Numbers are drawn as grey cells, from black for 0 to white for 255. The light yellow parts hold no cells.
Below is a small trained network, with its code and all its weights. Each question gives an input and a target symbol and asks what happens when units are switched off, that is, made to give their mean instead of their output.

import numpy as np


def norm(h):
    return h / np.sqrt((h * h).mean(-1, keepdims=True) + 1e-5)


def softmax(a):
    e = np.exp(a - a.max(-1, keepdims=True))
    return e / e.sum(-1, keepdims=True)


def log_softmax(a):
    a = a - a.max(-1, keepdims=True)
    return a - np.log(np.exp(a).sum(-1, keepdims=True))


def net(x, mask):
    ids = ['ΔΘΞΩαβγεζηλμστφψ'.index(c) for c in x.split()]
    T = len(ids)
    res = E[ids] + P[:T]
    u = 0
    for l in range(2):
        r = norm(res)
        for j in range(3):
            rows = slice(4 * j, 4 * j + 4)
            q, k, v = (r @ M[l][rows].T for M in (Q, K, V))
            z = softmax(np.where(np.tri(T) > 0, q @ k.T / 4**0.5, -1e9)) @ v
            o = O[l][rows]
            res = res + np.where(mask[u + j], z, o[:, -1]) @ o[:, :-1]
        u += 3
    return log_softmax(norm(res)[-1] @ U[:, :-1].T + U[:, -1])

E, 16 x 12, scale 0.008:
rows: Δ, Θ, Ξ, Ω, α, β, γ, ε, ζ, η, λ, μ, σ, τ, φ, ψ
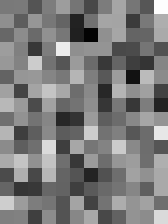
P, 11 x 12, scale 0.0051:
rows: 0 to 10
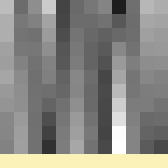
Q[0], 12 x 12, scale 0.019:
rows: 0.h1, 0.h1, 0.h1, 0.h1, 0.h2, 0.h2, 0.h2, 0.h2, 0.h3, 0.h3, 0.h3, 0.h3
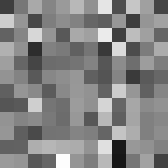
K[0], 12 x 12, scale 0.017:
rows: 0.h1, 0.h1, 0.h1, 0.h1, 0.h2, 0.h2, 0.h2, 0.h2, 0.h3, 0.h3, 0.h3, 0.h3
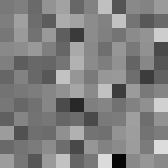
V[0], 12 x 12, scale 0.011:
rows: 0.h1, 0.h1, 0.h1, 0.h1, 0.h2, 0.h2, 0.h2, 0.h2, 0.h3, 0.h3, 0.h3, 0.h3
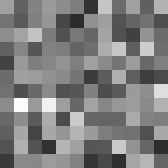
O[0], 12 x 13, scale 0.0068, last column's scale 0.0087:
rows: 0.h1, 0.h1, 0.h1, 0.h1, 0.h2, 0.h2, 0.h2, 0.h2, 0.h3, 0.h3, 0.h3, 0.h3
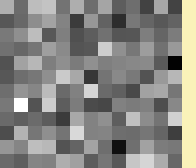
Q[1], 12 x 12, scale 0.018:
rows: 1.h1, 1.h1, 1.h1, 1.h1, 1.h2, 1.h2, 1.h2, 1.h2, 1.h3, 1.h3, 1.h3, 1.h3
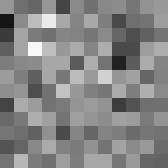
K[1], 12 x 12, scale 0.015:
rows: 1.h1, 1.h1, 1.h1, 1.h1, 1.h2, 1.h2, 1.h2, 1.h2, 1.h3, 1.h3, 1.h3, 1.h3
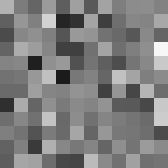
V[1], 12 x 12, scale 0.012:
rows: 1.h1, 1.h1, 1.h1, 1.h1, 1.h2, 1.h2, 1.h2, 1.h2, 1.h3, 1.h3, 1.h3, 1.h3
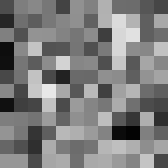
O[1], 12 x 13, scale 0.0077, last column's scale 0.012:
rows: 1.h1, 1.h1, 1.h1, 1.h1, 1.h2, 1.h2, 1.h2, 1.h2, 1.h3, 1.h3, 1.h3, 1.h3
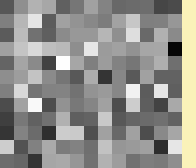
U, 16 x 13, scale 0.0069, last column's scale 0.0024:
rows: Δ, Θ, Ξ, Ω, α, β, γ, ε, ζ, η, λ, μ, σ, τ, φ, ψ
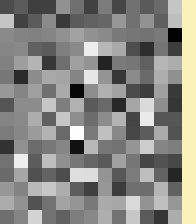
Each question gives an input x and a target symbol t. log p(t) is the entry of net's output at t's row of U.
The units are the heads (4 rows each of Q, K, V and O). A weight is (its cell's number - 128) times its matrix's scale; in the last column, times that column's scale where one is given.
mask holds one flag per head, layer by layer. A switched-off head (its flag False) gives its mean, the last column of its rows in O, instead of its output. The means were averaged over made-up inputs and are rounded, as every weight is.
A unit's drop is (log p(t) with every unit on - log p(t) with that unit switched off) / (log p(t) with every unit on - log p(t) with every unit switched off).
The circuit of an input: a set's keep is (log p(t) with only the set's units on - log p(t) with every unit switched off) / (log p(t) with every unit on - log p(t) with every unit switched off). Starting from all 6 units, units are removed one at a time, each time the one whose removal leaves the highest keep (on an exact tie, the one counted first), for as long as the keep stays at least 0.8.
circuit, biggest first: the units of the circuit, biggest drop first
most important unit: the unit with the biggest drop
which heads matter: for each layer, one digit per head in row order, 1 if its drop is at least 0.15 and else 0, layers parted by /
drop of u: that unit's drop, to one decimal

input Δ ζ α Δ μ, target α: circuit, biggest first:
0.h1, 1.h3
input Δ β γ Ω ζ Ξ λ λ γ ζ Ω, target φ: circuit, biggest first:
1.h2
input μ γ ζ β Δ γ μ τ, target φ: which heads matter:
000 / 000
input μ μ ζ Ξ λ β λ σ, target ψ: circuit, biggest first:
0.h3, 1.h2
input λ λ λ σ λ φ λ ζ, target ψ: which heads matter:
001 / 000
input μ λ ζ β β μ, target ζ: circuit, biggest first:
0.h1, 1.h2
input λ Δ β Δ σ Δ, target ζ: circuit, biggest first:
0.h1, 1.h1
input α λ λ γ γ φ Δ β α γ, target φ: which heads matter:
001 / 000
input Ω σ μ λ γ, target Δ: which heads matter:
111 / 101
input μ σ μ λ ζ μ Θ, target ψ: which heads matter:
000 / 000
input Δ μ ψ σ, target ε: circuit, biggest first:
0.h2, 0.h3
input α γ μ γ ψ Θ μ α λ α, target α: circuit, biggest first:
1.h3, 0.h1
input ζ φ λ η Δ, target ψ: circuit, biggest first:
0.h3, 1.h1, 1.h2
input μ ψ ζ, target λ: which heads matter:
111 / 000
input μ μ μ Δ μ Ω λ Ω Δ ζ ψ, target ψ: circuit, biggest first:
1.h2
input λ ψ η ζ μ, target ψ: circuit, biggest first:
0.h3, 0.h1, 1.h2
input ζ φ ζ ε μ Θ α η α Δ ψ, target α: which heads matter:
000 / 001
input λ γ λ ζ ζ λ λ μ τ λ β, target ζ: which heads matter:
110 / 100
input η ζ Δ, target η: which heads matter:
111 / 000
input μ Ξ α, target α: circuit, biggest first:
1.h3
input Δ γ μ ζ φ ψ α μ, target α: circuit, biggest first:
1.h3, 0.h1
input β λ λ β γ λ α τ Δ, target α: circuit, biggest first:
0.h1, 1.h3
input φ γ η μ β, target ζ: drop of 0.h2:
0.0
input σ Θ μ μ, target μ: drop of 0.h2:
0.7
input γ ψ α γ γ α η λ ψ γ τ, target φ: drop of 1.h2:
0.1
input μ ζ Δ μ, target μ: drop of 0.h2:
0.8
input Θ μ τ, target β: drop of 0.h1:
0.3
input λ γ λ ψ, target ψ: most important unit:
0.h3
